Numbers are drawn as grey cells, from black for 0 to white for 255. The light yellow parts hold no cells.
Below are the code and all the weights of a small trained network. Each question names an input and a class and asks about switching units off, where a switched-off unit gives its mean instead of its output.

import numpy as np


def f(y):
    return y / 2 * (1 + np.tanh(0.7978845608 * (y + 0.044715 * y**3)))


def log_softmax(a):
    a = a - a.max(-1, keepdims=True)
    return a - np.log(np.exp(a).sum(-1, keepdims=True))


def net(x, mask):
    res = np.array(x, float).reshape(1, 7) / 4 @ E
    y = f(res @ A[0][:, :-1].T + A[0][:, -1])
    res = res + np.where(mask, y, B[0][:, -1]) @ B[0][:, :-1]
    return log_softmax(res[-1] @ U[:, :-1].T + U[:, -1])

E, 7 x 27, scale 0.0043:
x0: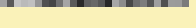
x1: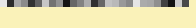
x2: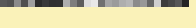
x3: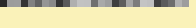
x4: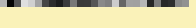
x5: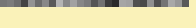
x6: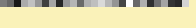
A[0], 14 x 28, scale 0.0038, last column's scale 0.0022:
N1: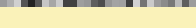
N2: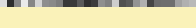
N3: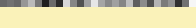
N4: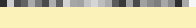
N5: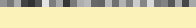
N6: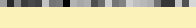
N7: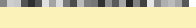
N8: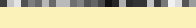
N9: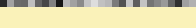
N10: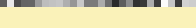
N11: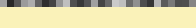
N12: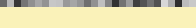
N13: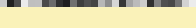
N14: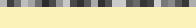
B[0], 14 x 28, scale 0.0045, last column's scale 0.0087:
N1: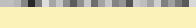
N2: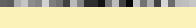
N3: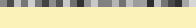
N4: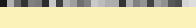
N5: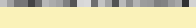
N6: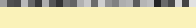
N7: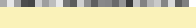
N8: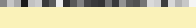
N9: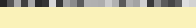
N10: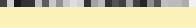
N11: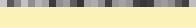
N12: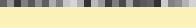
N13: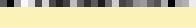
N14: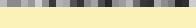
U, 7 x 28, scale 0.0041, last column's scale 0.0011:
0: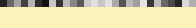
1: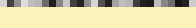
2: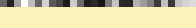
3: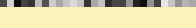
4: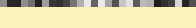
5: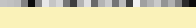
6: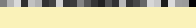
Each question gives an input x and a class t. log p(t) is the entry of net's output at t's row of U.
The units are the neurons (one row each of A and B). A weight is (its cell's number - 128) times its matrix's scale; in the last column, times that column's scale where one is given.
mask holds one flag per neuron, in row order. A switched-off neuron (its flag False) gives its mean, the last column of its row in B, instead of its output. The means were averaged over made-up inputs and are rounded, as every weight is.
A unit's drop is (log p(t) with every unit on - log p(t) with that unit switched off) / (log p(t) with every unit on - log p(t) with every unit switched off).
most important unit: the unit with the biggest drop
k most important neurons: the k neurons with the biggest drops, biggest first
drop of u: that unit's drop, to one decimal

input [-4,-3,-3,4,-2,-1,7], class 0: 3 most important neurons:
[N9 N4 N7]
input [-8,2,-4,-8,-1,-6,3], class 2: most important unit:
N2
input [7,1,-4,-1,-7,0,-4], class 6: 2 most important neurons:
[N8 N6]
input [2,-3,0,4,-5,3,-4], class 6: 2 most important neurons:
[N8 N7]
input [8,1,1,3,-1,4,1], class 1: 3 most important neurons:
[N7 N10 N2]
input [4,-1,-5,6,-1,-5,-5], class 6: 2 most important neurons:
[N8 N6]
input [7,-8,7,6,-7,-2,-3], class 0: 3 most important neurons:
[N9 N4 N3]
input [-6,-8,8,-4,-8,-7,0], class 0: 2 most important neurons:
[N9 N3]
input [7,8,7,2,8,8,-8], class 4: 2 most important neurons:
[N6 N5]
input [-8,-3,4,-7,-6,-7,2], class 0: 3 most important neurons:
[N9 N4 N3]
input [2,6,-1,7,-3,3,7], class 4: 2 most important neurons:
[N6 N3]
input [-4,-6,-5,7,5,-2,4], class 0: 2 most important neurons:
[N9 N4]
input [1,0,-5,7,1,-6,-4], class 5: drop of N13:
0.1
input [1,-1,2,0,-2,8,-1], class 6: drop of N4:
0.1
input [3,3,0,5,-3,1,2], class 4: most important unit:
N7
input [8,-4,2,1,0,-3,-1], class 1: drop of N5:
0.0
